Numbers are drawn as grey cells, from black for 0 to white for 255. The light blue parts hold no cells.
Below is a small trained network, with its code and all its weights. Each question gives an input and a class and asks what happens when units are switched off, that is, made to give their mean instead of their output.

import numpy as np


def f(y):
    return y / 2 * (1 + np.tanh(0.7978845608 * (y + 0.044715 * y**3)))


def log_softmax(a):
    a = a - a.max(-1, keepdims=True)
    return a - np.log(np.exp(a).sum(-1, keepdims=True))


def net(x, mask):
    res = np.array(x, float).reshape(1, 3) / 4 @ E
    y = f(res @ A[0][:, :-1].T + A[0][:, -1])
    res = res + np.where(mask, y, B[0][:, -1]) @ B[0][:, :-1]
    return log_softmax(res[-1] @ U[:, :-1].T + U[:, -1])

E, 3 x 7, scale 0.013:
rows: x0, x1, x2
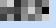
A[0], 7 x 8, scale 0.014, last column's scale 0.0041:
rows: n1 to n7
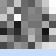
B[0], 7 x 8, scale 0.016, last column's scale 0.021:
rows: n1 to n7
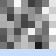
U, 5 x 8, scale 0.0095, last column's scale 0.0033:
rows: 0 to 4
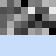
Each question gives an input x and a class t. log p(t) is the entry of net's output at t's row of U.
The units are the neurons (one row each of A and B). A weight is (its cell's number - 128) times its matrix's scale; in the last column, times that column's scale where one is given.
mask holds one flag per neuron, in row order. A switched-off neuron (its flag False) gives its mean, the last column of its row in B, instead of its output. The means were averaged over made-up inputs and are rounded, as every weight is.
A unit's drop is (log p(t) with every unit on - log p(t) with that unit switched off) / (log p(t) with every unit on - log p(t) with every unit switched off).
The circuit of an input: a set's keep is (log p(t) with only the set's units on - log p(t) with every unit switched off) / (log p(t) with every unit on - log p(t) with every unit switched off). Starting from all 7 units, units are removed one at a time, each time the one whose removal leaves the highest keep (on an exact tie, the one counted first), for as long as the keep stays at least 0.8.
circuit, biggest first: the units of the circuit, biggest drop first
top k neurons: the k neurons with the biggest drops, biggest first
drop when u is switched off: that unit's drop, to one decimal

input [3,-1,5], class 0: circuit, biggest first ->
[n4]
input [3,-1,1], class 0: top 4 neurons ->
[n5; n7; n1; n6]
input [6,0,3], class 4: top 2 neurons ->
[n3; n1]
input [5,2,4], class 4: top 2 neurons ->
[n4; n7]
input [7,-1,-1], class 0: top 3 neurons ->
[n7; n1; n5]
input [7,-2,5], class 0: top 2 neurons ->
[n5; n2]
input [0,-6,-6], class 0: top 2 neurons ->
[n3; n6]
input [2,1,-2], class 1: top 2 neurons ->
[n1; n4]
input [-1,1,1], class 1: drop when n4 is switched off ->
0.1
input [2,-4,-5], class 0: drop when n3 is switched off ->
0.1
